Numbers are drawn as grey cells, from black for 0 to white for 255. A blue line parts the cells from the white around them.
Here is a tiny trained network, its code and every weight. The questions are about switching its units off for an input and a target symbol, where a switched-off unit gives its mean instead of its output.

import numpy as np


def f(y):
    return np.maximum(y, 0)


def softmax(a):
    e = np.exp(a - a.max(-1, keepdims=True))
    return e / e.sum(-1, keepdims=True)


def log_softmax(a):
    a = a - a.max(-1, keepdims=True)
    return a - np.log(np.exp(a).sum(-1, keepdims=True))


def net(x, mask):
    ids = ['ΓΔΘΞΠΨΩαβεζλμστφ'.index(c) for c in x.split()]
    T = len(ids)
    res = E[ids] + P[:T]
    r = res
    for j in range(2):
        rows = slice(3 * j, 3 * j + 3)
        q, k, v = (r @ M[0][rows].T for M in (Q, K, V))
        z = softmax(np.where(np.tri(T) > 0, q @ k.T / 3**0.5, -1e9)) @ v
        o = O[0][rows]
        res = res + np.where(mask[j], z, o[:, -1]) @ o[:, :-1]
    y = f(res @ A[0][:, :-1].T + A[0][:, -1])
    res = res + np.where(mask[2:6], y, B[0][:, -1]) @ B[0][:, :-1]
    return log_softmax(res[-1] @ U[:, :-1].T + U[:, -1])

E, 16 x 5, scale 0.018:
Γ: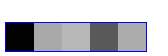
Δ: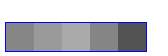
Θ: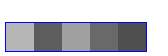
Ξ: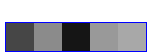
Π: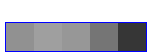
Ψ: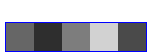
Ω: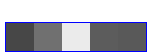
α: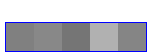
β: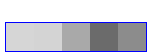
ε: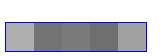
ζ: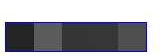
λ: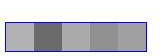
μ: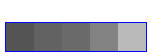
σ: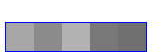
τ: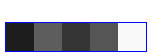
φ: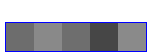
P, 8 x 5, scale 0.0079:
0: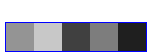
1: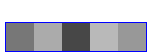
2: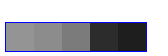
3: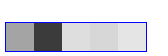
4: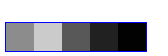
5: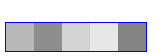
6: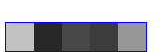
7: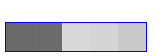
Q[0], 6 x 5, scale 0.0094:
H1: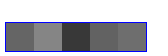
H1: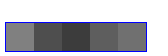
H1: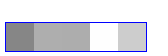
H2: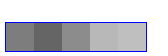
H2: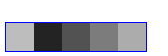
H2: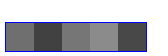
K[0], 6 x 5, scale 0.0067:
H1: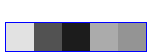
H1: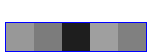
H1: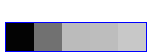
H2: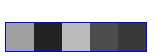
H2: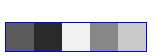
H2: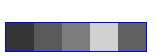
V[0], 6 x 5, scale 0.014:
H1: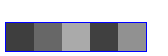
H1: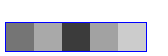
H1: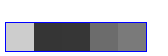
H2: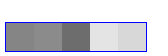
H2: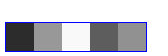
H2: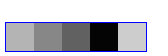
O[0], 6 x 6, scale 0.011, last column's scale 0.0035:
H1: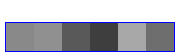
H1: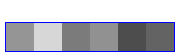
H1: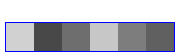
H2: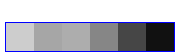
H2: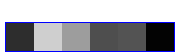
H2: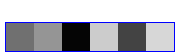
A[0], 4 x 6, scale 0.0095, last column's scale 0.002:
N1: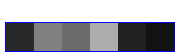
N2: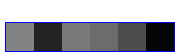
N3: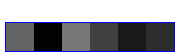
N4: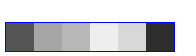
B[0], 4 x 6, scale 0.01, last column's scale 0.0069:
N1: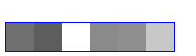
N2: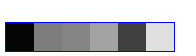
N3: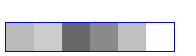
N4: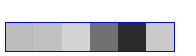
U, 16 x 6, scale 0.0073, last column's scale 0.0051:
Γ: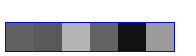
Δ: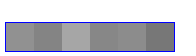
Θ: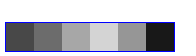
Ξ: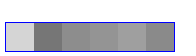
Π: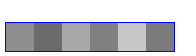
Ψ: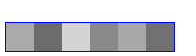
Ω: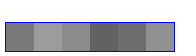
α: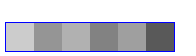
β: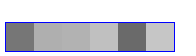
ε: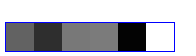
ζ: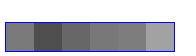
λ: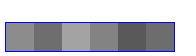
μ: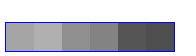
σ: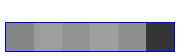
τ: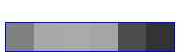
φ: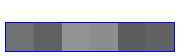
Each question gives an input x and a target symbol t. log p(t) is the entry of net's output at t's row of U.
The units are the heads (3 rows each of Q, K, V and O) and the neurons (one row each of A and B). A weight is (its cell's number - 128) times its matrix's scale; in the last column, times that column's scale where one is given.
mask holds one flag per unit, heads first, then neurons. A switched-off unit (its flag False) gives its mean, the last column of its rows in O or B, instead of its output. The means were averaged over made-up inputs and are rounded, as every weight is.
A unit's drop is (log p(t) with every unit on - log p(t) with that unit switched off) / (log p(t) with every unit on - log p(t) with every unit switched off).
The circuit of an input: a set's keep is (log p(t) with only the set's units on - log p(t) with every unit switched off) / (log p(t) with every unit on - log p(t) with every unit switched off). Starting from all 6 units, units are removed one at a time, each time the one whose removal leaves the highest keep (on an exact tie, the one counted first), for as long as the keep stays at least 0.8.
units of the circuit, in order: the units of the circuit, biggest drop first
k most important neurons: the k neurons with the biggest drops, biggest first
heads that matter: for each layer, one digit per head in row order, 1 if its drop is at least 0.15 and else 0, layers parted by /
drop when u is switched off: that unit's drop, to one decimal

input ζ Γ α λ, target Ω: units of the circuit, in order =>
H1
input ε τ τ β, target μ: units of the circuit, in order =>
H1, H2
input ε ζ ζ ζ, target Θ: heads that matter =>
01
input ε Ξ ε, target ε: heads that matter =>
11
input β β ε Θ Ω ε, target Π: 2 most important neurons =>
N2, N4
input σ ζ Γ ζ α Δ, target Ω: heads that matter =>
10
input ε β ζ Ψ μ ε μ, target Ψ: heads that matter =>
01
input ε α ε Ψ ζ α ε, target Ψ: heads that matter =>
01
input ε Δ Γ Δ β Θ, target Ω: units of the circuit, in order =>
H1, H2
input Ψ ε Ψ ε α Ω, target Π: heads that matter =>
10
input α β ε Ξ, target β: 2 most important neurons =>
N4, N1
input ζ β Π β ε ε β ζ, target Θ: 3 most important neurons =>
N1, N2, N3
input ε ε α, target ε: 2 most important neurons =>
N3, N2
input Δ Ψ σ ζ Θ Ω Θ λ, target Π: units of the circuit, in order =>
H1
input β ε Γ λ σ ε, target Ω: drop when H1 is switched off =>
0.8
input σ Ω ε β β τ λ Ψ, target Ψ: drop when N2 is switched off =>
0.1
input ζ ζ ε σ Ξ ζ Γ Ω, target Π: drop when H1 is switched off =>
1.1
